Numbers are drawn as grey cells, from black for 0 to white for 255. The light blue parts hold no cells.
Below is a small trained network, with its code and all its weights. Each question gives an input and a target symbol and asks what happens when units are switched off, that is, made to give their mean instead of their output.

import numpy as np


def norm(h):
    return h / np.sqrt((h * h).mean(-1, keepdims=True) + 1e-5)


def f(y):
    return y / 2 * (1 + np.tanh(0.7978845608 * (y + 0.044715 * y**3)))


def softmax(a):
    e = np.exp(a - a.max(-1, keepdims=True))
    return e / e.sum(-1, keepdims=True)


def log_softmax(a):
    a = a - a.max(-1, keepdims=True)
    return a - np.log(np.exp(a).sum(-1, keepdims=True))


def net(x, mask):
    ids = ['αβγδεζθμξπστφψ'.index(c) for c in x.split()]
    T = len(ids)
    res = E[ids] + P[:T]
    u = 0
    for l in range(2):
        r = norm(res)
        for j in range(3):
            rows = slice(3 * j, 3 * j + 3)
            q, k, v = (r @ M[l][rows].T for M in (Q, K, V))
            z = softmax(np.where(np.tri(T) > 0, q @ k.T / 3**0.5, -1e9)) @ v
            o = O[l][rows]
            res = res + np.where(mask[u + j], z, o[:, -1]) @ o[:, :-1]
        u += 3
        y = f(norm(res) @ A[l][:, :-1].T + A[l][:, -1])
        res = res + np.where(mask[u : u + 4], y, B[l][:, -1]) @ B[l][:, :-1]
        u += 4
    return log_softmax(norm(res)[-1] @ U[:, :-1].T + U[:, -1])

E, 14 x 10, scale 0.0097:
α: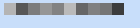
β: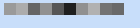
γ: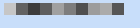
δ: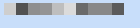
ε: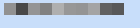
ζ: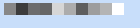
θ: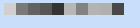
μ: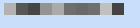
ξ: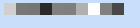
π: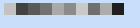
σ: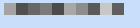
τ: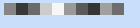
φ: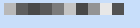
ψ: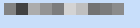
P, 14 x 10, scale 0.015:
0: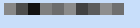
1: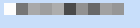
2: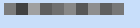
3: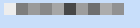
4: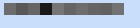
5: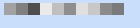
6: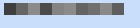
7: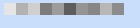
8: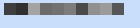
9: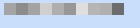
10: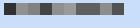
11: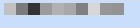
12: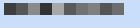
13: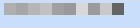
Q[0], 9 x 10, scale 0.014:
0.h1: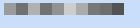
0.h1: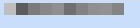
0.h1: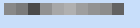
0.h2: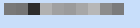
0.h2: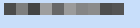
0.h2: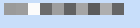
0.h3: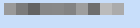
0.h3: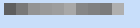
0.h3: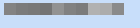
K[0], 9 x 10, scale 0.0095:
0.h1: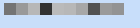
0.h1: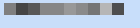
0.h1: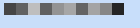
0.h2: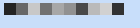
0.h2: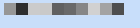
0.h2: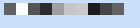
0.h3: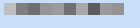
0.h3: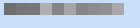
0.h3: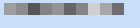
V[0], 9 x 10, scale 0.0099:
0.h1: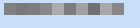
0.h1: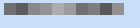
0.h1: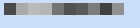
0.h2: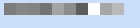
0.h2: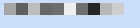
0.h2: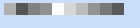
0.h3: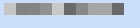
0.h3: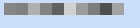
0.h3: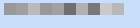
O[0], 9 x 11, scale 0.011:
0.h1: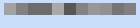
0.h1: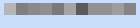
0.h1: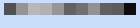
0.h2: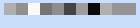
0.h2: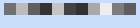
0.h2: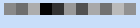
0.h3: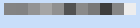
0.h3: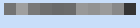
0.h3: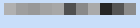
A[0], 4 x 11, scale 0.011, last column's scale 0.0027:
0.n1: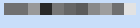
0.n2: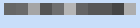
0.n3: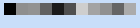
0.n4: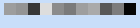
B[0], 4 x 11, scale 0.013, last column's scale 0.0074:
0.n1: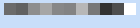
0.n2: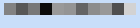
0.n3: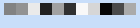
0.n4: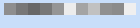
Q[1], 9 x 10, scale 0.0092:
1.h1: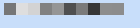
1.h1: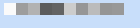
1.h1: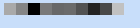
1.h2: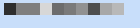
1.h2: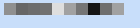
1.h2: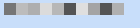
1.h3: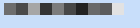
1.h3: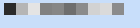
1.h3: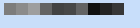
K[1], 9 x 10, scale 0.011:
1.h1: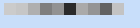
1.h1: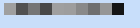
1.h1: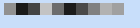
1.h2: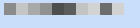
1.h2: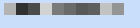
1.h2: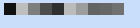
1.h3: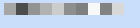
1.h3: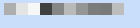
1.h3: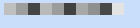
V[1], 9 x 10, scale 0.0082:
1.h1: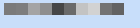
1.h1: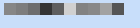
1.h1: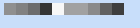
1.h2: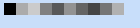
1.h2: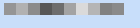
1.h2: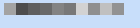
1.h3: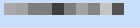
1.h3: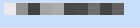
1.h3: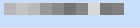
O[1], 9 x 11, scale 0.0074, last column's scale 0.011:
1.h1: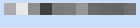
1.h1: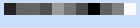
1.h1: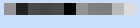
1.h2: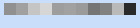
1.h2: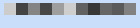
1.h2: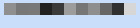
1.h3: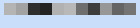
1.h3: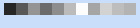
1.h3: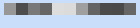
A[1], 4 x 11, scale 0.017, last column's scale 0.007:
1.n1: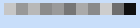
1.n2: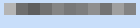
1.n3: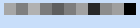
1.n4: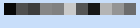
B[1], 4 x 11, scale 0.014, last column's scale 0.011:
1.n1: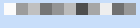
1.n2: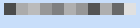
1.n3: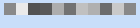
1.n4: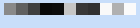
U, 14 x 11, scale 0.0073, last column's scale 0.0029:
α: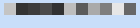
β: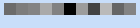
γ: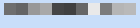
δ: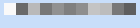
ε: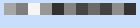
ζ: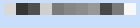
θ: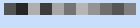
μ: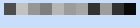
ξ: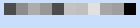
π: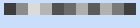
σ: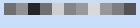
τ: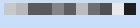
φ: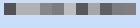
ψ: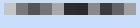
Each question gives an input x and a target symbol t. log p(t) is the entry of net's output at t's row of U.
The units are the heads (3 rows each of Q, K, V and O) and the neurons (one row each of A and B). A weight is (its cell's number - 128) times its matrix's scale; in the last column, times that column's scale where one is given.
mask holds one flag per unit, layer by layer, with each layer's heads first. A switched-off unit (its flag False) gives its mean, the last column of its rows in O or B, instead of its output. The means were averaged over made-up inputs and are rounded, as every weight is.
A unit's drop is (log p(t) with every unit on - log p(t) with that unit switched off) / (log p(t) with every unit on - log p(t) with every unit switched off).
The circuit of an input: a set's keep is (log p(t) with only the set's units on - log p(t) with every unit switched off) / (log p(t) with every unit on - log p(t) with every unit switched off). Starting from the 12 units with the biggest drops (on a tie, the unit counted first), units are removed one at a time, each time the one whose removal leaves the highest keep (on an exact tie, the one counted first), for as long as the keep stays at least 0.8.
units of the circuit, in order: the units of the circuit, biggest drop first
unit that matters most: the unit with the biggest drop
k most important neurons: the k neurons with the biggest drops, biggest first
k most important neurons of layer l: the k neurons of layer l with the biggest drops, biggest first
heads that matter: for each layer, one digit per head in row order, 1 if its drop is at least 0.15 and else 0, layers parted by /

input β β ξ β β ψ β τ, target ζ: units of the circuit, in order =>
[0.h2]
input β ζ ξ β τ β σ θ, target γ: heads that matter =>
010 / 011
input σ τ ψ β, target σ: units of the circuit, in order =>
[0.h2, 1.n4]
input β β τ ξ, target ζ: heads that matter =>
010 / 000
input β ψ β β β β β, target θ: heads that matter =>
101 / 000
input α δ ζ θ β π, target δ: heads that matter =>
010 / 000
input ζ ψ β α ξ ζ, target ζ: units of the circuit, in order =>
[0.h2, 0.h3]
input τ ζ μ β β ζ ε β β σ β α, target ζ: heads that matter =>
010 / 000
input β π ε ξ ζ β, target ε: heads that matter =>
011 / 001
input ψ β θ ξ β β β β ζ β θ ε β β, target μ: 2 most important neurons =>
[1.n2, 0.n4]
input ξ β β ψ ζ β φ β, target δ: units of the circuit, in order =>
[0.h2, 1.h1, 1.n1]
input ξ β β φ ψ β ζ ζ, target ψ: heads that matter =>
011 / 001
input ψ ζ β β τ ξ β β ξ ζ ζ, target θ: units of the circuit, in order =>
[0.h3, 1.n4]
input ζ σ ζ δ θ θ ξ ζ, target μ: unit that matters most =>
1.n2
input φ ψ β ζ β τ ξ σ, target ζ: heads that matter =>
011 / 000
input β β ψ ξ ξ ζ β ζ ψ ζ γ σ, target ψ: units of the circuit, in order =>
[1.h3, 1.n4, 0.h3]
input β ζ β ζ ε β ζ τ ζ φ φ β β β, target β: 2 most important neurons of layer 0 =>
[0.n2, 0.n3]
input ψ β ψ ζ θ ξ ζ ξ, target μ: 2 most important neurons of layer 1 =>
[1.n2, 1.n4]
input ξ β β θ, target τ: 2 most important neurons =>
[1.n3, 1.n4]
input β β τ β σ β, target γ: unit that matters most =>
0.h2
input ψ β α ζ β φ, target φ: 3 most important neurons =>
[1.n2, 1.n4, 0.n4]
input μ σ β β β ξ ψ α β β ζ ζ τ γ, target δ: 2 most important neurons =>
[1.n1, 0.n4]
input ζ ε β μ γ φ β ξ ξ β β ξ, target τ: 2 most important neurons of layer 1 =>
[1.n3, 1.n4]
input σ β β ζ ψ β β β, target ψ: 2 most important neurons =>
[1.n4, 0.n2]
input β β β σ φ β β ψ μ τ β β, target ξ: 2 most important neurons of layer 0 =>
[0.n4, 0.n3]
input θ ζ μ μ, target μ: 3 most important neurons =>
[1.n2, 0.n4, 1.n4]
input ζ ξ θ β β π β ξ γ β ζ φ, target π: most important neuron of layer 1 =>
[1.n2]
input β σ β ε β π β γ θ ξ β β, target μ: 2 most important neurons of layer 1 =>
[1.n2, 1.n4]
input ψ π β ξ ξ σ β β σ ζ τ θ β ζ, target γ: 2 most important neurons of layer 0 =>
[0.n3, 0.n4]
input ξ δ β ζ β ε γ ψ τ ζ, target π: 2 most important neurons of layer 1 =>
[1.n2, 1.n4]
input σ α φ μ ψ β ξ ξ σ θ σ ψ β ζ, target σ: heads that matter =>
011 / 000
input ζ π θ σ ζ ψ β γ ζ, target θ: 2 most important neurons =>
[0.n4, 1.n4]
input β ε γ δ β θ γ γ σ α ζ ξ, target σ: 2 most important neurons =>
[1.n4, 0.n4]
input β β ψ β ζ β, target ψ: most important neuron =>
[1.n4]
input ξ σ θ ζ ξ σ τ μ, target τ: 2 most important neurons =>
[1.n3, 0.n1]
